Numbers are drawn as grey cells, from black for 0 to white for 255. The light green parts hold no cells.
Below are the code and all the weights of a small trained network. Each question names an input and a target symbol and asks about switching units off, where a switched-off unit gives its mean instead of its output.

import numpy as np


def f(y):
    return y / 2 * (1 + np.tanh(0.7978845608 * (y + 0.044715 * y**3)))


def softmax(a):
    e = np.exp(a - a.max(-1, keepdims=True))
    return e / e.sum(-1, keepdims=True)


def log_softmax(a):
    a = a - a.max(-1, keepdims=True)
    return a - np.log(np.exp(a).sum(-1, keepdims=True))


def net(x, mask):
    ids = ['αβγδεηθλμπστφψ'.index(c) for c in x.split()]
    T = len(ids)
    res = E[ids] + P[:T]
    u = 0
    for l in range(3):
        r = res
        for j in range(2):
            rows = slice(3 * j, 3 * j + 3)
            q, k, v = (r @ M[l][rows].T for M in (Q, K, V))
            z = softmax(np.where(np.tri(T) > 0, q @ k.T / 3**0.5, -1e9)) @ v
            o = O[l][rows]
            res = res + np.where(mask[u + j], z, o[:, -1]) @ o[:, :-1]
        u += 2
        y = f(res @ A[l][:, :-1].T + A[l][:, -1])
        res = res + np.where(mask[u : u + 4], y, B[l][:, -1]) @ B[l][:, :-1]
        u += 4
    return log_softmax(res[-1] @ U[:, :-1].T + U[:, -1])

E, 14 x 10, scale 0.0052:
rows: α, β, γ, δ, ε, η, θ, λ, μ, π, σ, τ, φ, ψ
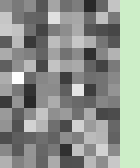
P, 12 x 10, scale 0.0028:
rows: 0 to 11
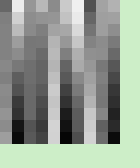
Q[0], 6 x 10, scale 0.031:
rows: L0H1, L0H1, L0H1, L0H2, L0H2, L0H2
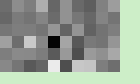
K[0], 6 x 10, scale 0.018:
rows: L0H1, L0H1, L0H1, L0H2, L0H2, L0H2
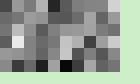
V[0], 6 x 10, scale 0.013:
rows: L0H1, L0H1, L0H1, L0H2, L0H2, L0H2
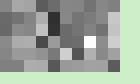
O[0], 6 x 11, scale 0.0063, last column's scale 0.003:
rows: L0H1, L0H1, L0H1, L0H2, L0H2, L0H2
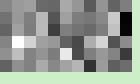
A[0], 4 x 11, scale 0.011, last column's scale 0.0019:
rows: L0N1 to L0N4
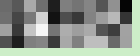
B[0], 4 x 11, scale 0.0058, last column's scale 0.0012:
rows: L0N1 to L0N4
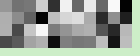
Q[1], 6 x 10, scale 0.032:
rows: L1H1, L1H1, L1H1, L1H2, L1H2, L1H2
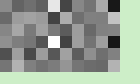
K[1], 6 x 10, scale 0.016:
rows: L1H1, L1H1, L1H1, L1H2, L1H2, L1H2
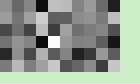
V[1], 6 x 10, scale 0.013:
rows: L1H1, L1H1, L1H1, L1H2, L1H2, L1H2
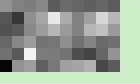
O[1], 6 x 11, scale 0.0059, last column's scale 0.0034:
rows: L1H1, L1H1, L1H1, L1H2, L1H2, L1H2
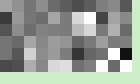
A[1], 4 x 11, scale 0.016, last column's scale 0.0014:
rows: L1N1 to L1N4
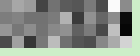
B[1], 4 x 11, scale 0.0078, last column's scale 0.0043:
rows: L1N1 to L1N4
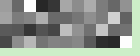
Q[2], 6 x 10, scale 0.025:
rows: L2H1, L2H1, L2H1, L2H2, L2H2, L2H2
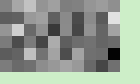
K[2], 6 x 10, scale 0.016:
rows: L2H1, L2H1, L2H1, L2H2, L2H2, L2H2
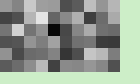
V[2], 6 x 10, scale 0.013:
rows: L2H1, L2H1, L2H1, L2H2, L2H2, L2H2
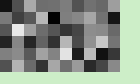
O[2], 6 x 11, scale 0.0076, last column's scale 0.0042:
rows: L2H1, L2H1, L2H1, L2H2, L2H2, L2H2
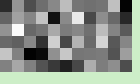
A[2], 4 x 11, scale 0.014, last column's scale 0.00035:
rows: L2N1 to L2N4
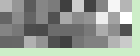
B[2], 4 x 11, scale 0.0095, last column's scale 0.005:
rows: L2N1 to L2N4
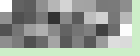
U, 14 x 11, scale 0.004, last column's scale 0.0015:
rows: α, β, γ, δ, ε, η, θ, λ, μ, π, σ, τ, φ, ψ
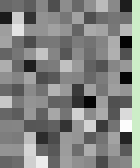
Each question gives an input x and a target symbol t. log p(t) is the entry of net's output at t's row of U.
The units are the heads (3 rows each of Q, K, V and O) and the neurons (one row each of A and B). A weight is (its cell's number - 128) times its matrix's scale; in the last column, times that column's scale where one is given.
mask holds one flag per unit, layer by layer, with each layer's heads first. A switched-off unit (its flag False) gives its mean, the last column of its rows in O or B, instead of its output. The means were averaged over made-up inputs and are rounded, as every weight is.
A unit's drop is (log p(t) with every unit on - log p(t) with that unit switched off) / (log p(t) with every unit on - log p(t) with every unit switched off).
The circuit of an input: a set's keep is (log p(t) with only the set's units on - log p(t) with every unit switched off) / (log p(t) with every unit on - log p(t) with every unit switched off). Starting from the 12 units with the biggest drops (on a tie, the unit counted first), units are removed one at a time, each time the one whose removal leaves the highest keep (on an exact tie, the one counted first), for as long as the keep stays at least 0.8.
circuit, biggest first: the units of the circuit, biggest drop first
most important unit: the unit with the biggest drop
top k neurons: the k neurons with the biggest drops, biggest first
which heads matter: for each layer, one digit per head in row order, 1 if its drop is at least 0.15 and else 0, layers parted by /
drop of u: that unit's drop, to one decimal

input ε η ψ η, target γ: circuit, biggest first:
[L0H2, L2H1]
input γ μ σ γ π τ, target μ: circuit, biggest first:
[L1H1, L0H1]
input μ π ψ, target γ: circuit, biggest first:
[L0H2, L2H1]
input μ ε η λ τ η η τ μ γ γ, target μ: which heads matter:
10 / 10 / 10
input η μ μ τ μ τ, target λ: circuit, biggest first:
[L2H1, L1H2, L0H1]
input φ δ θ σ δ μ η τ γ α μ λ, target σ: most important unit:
L0H2
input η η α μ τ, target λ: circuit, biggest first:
[L2H1, L1H2]
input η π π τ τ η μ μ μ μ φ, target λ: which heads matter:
00 / 01 / 10
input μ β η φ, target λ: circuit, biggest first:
[L2H1, L1H2, L0H1]
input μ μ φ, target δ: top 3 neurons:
[L2N4, L2N1, L1N4]
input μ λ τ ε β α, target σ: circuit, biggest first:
[L0H2, L1H2, L2H2]
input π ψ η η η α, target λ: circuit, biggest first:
[L2H1, L1H2]
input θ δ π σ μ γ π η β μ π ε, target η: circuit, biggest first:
[L2H2, L0N3]
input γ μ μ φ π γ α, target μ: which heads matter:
00 / 10 / 10
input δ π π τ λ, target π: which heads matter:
00 / 01 / 01
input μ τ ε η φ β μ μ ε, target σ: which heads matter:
10 / 00 / 01
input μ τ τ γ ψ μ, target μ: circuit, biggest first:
[L1H1]
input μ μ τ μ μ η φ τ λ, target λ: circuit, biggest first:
[L2H1, L1H2]
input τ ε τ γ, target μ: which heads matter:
00 / 10 / 10
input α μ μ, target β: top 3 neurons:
[L1N4, L0N3, L2N3]
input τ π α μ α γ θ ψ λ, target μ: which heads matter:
00 / 10 / 00
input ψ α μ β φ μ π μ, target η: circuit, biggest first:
[L0N3, L2H2]
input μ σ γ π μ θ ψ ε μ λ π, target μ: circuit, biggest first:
[L1H1, L0N2]
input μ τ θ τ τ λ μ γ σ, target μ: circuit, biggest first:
[L1H1]
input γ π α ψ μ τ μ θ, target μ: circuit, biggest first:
[L1H1, L0H1]
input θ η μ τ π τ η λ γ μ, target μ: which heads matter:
10 / 10 / 10
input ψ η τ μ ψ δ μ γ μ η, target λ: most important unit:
L1H2
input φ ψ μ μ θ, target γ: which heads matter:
01 / 01 / 10
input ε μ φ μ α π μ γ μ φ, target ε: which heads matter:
01 / 00 / 01
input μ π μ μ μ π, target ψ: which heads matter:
00 / 01 / 10
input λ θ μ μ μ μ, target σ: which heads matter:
00 / 00 / 01
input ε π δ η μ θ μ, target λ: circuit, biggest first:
[L2H1, L1H2, L0H1]
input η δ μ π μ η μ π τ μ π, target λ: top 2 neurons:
[L0N4, L1N4]
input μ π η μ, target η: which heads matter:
01 / 00 / 01
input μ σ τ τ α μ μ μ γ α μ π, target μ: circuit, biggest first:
[L1H1]
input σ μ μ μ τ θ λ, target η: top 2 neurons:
[L2N1, L1N4]
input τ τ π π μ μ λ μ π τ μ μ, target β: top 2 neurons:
[L0N3, L1N4]
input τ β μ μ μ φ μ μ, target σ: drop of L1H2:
0.8
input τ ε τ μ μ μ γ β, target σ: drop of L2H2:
0.3
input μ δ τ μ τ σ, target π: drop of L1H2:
0.3
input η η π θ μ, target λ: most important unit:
L2H1
